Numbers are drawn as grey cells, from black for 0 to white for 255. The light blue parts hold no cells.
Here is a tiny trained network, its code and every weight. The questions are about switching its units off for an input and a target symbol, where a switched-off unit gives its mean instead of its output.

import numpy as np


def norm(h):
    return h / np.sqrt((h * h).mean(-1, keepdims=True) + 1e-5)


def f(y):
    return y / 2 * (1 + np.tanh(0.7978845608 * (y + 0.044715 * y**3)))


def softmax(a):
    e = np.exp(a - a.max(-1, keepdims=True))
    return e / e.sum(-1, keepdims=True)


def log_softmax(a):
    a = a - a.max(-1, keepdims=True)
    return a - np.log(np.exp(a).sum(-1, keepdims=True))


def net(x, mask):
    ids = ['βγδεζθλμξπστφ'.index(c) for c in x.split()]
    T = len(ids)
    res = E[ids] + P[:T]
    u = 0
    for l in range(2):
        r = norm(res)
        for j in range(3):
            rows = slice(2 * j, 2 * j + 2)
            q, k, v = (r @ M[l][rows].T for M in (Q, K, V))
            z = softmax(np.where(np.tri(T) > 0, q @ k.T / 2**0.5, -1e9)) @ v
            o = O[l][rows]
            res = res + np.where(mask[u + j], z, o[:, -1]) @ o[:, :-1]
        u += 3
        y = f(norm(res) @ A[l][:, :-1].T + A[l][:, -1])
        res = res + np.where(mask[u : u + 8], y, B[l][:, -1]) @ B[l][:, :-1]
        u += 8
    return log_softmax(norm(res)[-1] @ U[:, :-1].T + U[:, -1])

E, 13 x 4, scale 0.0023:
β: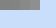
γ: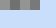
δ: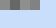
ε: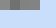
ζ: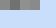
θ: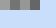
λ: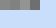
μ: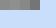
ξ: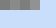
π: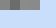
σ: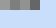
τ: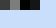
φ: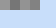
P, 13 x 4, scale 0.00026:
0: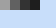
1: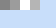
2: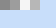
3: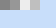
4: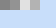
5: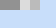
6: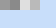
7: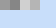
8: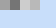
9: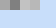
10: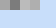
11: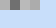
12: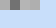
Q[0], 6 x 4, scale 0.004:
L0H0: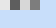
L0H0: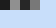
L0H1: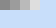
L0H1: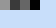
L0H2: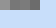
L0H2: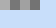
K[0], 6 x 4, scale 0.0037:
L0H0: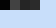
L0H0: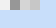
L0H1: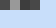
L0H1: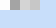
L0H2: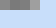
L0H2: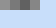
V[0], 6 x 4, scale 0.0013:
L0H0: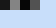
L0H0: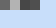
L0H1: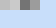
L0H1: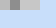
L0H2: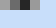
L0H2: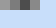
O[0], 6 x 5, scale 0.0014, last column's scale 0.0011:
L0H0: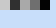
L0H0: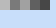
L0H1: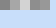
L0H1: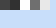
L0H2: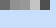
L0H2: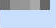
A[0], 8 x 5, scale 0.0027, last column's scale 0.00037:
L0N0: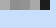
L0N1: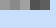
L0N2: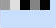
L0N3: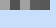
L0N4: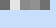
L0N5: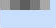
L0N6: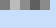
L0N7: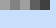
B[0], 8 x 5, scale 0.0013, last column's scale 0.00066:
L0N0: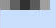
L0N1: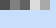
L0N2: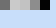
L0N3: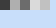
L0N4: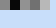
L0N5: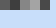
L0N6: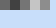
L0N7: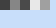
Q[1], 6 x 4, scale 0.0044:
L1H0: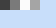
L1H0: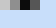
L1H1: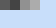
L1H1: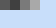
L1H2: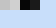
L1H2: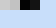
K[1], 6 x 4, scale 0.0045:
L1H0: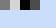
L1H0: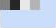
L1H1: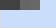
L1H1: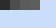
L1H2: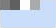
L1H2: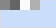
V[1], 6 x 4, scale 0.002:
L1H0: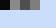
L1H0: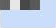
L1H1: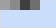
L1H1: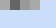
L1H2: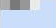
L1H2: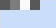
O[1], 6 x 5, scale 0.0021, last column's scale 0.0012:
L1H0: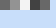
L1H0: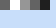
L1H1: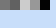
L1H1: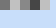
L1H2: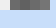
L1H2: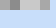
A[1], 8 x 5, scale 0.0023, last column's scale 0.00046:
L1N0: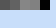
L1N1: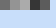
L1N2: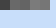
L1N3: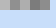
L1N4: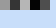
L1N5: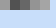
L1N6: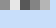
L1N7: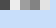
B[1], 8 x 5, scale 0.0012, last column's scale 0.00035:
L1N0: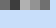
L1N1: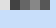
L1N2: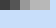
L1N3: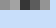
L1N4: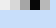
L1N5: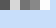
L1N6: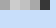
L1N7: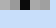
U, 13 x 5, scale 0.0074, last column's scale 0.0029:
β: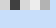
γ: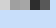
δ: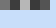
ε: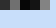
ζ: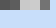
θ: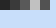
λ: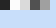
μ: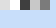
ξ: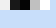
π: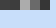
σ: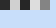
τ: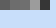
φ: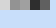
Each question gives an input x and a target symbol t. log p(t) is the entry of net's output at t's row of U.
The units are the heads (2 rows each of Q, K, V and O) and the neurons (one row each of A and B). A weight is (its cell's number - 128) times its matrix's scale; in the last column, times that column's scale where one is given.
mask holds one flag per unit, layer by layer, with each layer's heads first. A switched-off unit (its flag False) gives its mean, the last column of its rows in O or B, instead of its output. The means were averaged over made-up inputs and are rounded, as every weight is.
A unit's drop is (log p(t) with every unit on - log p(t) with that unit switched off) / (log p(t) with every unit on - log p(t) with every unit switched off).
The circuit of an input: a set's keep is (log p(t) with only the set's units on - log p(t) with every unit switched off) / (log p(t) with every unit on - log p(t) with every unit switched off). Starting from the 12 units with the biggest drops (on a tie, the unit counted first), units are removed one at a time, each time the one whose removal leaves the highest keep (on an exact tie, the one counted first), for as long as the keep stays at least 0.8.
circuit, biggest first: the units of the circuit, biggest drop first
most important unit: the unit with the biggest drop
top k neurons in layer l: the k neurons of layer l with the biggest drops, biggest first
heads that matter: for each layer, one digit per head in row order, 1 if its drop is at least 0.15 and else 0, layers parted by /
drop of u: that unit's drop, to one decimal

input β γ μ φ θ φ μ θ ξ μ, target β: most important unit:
L1H2
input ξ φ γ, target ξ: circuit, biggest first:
L1H0, L0H0
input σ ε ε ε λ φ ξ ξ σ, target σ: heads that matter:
010 / 100
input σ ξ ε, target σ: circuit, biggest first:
L1H0, L0H1, L0N4
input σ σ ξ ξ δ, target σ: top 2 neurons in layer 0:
L0N4, L0N3
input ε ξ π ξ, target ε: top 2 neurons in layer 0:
L0N4, L0N5
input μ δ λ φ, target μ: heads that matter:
010 / 100
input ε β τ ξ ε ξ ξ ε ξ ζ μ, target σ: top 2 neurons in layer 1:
L1N7, L1N6
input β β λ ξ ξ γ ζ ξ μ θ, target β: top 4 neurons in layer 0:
L0N3, L0N7, L0N1, L0N4
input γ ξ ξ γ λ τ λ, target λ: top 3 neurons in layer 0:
L0N3, L0N7, L0N1
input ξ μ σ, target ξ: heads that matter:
101 / 100
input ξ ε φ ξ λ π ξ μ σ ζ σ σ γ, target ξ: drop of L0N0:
0.2
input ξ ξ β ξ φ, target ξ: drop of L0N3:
0.1
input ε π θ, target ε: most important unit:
L1H2
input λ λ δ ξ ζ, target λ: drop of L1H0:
0.7
